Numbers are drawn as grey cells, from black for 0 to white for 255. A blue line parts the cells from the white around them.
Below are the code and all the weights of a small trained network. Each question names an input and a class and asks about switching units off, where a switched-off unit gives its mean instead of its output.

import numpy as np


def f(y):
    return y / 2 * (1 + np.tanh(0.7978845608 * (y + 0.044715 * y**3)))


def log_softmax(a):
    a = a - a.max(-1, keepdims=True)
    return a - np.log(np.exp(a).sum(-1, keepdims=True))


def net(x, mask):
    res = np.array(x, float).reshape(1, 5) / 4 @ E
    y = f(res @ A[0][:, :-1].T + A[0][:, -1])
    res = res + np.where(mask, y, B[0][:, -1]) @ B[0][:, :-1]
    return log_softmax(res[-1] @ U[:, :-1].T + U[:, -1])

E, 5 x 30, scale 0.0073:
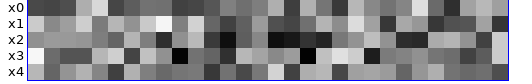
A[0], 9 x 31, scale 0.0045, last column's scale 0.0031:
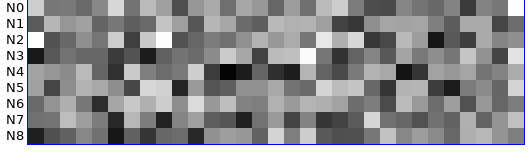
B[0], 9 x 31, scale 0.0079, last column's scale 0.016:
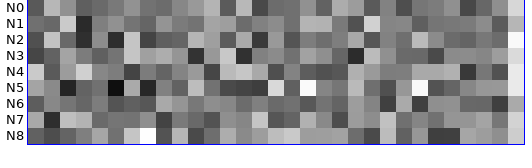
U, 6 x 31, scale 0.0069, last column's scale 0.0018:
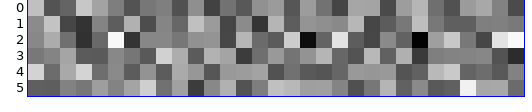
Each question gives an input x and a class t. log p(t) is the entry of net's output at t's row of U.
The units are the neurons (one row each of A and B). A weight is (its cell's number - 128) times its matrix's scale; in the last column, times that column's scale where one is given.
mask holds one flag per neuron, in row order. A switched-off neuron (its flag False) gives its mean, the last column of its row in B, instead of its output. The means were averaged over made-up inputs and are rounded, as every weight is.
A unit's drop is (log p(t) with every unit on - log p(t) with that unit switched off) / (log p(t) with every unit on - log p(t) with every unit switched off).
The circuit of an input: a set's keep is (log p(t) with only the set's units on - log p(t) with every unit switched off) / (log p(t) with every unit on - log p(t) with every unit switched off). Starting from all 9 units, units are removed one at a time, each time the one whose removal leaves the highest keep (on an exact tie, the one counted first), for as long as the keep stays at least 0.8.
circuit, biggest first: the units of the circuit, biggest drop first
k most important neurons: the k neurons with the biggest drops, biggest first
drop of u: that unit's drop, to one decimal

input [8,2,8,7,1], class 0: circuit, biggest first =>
[N4]
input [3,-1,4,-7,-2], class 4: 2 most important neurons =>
[N4, N7]
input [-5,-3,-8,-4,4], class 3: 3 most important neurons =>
[N6, N1, N7]
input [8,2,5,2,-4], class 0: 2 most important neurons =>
[N2, N0]
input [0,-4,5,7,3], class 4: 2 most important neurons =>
[N2, N5]
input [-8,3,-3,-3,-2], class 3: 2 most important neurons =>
[N5, N6]
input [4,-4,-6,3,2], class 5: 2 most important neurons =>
[N8, N3]
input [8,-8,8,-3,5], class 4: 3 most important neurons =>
[N4, N7, N5]
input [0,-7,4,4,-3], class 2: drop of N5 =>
0.2
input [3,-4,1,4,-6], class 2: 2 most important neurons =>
[N5, N2]
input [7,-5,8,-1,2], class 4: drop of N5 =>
0.0
